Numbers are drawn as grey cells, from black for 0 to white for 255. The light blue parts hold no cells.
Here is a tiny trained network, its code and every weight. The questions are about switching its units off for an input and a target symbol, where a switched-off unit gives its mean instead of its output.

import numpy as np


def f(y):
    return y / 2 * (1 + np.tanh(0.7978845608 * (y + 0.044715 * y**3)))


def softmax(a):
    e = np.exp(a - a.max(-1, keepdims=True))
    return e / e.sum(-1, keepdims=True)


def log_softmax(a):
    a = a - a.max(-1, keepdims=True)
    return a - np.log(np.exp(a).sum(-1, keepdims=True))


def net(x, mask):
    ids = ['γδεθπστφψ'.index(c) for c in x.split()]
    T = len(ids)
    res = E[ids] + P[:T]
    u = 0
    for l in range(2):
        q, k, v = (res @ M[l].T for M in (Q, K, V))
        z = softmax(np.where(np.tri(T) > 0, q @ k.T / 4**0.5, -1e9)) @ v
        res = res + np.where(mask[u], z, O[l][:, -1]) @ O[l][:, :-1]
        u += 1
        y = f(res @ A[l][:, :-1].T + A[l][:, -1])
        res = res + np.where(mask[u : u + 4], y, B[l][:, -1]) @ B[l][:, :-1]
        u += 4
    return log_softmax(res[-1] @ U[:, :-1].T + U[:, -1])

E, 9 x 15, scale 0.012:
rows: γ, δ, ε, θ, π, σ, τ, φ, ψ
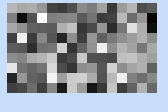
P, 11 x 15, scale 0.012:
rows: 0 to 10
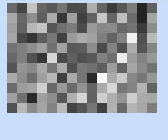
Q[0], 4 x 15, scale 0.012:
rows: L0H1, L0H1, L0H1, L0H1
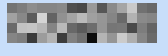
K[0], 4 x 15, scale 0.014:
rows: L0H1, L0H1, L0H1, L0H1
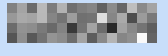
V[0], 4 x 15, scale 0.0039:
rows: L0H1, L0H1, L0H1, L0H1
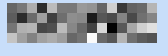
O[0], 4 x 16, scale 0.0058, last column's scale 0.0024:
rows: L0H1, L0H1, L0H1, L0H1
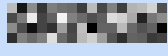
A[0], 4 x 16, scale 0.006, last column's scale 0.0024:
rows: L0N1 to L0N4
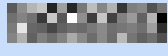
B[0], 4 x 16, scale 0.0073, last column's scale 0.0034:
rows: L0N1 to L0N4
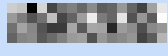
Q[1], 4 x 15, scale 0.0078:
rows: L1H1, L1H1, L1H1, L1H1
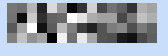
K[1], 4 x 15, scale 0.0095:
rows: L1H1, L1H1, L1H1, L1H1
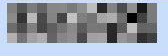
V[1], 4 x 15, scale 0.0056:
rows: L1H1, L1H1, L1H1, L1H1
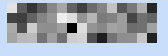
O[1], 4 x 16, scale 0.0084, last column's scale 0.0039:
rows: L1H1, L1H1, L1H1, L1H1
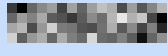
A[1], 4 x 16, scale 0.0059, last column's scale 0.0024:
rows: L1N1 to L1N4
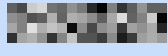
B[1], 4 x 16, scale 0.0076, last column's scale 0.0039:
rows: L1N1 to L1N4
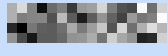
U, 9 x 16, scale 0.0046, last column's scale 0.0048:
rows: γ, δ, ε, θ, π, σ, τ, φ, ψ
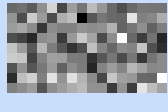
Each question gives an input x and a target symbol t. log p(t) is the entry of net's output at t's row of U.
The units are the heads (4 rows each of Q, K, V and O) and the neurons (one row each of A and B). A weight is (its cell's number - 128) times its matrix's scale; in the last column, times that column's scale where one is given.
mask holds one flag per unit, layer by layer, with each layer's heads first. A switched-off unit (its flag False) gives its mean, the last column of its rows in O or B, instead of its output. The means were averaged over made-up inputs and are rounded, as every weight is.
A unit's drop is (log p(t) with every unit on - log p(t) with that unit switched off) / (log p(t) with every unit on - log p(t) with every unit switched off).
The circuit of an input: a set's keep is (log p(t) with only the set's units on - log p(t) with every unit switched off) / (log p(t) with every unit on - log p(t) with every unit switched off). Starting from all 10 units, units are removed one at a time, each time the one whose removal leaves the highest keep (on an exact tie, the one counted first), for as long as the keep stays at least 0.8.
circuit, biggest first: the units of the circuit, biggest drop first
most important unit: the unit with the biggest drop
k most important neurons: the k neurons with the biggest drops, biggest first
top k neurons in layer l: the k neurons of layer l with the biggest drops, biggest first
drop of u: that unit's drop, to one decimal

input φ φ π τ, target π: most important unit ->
L1H1
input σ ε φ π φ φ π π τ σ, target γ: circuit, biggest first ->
L1H1, L0H1
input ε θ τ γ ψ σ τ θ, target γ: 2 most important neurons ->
L0N2, L0N3
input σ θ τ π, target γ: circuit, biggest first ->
L0H1, L1H1
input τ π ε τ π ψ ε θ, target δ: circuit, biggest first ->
L0H1, L1N2
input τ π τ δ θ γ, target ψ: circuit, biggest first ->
L1H1, L0N3
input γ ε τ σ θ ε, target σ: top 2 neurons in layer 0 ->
L0N3, L0N2
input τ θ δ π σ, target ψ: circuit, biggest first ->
L1N3, L1N1, L0N2, L1H1
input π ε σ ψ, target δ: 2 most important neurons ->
L1N2, L0N2
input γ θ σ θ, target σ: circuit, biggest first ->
L1H1, L0N3
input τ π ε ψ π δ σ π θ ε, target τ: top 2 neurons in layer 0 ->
L0N3, L0N1
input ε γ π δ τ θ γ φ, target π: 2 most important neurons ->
L1N2, L0N2
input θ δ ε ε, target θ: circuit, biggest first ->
L0H1, L0N2, L1H1
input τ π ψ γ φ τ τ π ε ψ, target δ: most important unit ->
L0H1
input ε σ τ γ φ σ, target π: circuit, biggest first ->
L1H1, L0H1
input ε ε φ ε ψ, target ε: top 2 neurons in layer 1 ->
L1N1, L1N4
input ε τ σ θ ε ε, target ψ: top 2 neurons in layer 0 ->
L0N2, L0N3
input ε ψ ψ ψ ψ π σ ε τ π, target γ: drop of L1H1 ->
0.6
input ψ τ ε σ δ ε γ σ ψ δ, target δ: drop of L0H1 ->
1.0
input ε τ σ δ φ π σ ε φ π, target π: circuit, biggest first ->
L1H1
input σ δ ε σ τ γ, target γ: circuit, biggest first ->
L0H1, L1H1
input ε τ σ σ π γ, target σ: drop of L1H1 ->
1.0
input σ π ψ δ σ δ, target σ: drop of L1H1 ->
0.9
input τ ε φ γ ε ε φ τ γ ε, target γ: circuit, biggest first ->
L1H1, L0H1
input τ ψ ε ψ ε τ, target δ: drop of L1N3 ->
0.0
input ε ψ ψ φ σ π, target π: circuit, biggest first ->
L1H1, L0H1
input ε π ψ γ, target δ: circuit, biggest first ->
L0H1
